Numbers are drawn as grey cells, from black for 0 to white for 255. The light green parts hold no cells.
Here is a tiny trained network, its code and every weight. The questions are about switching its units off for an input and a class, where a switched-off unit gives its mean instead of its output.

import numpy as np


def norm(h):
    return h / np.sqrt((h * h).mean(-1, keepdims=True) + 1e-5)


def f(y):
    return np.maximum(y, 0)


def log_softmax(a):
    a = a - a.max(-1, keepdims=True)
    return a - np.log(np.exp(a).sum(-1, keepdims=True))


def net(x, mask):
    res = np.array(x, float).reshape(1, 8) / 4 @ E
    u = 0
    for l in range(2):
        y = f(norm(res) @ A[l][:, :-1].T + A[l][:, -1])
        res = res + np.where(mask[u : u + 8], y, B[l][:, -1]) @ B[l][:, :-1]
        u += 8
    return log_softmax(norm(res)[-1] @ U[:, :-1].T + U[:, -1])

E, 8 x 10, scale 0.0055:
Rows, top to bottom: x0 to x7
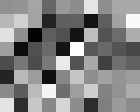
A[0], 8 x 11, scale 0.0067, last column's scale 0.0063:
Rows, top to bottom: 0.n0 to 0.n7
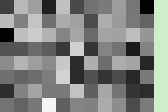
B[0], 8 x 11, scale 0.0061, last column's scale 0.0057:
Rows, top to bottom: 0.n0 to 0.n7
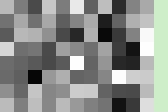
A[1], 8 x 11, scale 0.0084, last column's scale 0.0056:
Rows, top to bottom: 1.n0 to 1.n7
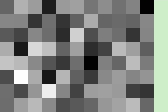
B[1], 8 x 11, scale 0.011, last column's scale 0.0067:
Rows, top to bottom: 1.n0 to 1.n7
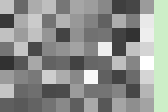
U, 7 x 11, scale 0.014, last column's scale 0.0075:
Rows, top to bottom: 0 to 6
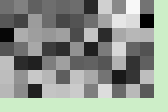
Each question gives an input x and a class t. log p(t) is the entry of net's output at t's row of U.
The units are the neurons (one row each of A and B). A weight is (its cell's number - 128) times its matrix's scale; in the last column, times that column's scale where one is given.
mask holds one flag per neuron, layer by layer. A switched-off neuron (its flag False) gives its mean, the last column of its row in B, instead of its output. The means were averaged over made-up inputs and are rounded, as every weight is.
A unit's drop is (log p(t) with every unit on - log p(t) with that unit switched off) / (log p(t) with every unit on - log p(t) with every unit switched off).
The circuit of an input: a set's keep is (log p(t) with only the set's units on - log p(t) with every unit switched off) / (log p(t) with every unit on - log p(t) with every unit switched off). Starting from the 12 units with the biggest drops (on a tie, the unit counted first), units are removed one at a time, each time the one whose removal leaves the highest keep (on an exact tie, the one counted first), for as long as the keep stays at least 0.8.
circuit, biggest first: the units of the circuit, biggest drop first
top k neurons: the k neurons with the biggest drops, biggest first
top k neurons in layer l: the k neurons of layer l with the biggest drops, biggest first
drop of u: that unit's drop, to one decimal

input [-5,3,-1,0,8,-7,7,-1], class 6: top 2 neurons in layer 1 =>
(1.n3, 1.n4)
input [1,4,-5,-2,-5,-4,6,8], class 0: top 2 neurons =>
(1.n3, 1.n5)
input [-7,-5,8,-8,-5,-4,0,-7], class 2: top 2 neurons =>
(1.n1, 1.n2)
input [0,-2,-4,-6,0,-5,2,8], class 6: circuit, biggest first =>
(1.n3, 1.n2)
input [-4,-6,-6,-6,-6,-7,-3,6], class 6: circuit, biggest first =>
(1.n3, 0.n5)
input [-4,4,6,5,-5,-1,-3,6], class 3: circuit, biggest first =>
(1.n4)
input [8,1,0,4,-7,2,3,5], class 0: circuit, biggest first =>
(1.n3, 1.n5, 0.n7)
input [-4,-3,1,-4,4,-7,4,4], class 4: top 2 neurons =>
(1.n6, 0.n5)
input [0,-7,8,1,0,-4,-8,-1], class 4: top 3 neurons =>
(0.n2, 0.n5, 1.n4)
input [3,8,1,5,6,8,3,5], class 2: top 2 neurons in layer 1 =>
(1.n4, 1.n2)
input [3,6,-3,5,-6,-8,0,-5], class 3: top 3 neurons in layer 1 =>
(1.n4, 1.n5, 1.n0)
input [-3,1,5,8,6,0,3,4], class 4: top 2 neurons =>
(0.n5, 0.n3)
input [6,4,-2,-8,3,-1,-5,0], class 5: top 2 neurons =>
(0.n4, 1.n0)
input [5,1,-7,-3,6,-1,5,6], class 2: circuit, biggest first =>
(1.n2)
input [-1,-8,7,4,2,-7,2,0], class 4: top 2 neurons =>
(0.n5, 1.n2)
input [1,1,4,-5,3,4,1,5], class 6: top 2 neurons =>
(1.n2, 0.n0)
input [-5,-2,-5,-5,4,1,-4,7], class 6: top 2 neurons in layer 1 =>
(1.n4, 1.n1)
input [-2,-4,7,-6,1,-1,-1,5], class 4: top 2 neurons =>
(1.n3, 0.n2)
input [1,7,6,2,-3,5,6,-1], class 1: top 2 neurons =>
(1.n4, 0.n2)
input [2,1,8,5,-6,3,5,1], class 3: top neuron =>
(1.n5)
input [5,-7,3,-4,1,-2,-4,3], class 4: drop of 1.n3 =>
0.1
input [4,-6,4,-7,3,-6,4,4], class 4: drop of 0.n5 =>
0.1
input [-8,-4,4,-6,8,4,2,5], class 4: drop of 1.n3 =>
0.4
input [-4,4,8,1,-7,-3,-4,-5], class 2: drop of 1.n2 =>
0.1
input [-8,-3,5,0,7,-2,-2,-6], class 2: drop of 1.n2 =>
0.1
